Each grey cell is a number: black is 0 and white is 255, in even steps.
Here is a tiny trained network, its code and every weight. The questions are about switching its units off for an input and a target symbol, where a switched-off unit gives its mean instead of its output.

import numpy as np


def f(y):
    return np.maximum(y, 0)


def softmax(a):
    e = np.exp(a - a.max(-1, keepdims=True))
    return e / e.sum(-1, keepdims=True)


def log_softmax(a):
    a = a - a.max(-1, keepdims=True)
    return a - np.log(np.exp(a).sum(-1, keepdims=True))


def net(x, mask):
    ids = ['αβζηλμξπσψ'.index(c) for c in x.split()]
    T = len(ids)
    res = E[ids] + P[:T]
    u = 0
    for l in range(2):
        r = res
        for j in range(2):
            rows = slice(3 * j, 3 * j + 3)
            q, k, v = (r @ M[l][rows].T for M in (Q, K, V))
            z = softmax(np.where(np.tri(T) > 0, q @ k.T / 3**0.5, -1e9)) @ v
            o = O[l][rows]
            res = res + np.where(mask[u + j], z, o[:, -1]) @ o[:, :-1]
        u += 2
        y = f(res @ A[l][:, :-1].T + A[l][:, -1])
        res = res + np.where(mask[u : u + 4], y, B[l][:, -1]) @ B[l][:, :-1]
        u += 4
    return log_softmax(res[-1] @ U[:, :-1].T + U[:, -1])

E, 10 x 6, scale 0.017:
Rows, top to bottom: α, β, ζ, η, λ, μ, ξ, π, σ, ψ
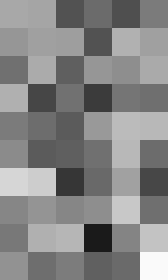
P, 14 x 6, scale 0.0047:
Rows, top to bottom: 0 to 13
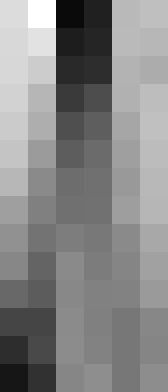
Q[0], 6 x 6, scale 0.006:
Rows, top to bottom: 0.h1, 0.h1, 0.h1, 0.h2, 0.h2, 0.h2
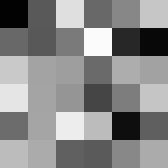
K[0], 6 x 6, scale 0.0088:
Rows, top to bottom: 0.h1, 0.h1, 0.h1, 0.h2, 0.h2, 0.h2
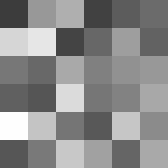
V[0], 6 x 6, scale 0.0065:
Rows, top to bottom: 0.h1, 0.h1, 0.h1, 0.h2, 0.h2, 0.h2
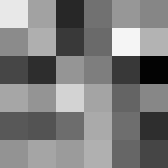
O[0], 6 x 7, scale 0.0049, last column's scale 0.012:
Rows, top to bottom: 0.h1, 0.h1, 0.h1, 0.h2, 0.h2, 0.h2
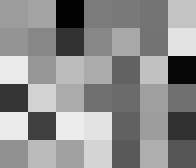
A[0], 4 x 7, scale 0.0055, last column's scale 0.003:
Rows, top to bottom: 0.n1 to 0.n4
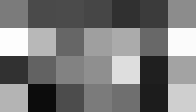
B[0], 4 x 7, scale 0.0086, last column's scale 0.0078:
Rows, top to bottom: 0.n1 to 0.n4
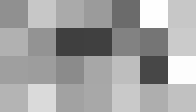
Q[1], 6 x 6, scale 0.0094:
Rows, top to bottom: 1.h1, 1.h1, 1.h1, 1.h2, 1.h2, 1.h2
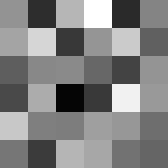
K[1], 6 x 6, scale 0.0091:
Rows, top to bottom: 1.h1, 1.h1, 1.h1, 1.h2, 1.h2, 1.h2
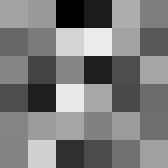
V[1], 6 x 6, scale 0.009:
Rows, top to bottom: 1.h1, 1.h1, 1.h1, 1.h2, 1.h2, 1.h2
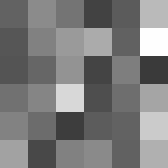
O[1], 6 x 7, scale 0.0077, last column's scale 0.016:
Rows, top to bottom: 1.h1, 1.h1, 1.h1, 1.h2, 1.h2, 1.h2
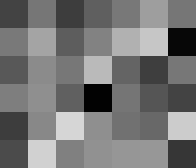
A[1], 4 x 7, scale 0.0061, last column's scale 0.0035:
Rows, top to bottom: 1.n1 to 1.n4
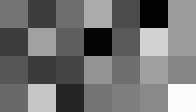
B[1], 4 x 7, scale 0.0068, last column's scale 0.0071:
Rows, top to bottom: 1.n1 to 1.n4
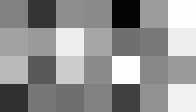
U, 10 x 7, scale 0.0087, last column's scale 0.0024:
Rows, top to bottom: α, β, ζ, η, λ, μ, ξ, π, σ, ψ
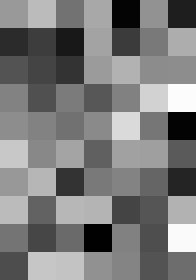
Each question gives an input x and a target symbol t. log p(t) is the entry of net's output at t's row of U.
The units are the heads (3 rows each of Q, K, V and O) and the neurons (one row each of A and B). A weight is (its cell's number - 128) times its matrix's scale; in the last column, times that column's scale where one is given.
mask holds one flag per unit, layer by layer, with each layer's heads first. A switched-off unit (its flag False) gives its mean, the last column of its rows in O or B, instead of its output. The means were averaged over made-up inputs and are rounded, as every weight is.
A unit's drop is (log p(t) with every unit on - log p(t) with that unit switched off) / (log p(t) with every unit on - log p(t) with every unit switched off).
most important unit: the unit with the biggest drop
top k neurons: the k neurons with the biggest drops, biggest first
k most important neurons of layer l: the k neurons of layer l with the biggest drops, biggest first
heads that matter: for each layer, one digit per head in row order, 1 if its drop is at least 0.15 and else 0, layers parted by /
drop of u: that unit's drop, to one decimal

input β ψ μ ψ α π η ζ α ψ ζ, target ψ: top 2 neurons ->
(0.n3, 0.n2)
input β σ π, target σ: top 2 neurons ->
(0.n2, 1.n2)
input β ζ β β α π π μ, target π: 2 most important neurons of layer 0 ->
(0.n3, 0.n1)
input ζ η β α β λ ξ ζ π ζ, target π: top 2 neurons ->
(0.n3, 0.n1)
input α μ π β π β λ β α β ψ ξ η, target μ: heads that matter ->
00 / 10
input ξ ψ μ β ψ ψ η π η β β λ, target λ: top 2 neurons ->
(0.n2, 1.n1)
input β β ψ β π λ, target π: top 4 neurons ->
(0.n3, 0.n1, 1.n1, 1.n4)
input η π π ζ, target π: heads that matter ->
01 / 11
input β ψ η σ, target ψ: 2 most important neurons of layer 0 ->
(0.n2, 0.n3)
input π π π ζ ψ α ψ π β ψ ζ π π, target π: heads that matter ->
01 / 10
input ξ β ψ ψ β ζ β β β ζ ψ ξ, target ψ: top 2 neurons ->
(0.n3, 0.n1)
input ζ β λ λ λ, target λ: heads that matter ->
01 / 11
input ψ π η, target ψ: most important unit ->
0.n2
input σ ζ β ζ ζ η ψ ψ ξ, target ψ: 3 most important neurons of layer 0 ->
(0.n3, 0.n1, 0.n4)
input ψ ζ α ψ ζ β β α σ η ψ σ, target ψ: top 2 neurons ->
(1.n2, 0.n3)
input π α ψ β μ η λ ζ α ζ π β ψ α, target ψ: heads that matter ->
10 / 01
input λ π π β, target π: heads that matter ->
00 / 11
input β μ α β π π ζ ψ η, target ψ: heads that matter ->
00 / 01
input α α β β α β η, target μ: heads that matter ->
00 / 00
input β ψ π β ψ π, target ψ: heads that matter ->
00 / 01
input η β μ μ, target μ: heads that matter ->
01 / 10
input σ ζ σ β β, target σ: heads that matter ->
00 / 01
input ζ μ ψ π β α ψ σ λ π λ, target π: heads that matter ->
01 / 10
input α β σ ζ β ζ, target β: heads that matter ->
01 / 00
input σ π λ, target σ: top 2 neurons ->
(0.n2, 0.n4)
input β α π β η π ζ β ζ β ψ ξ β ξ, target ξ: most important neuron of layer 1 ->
(1.n1)
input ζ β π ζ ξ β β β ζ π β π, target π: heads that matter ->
00 / 10
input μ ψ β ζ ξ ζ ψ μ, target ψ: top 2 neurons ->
(0.n3, 0.n4)
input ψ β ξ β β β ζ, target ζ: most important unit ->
1.h1
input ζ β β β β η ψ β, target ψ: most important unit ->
1.h2
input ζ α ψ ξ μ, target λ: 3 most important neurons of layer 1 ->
(1.n1, 1.n2, 1.n4)
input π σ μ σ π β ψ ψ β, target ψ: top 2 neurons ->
(0.n2, 0.n3)
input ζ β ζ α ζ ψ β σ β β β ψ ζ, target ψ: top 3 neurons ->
(0.n3, 1.n1, 0.n2)
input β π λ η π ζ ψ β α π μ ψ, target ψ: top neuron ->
(1.n2)
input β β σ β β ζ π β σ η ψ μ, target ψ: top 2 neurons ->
(0.n4, 0.n3)
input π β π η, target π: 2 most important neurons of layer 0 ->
(0.n3, 0.n1)
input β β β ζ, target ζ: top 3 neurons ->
(1.n3, 1.n1, 1.n2)
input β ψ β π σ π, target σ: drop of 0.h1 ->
0.1
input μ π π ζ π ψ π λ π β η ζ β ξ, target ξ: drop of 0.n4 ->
0.1
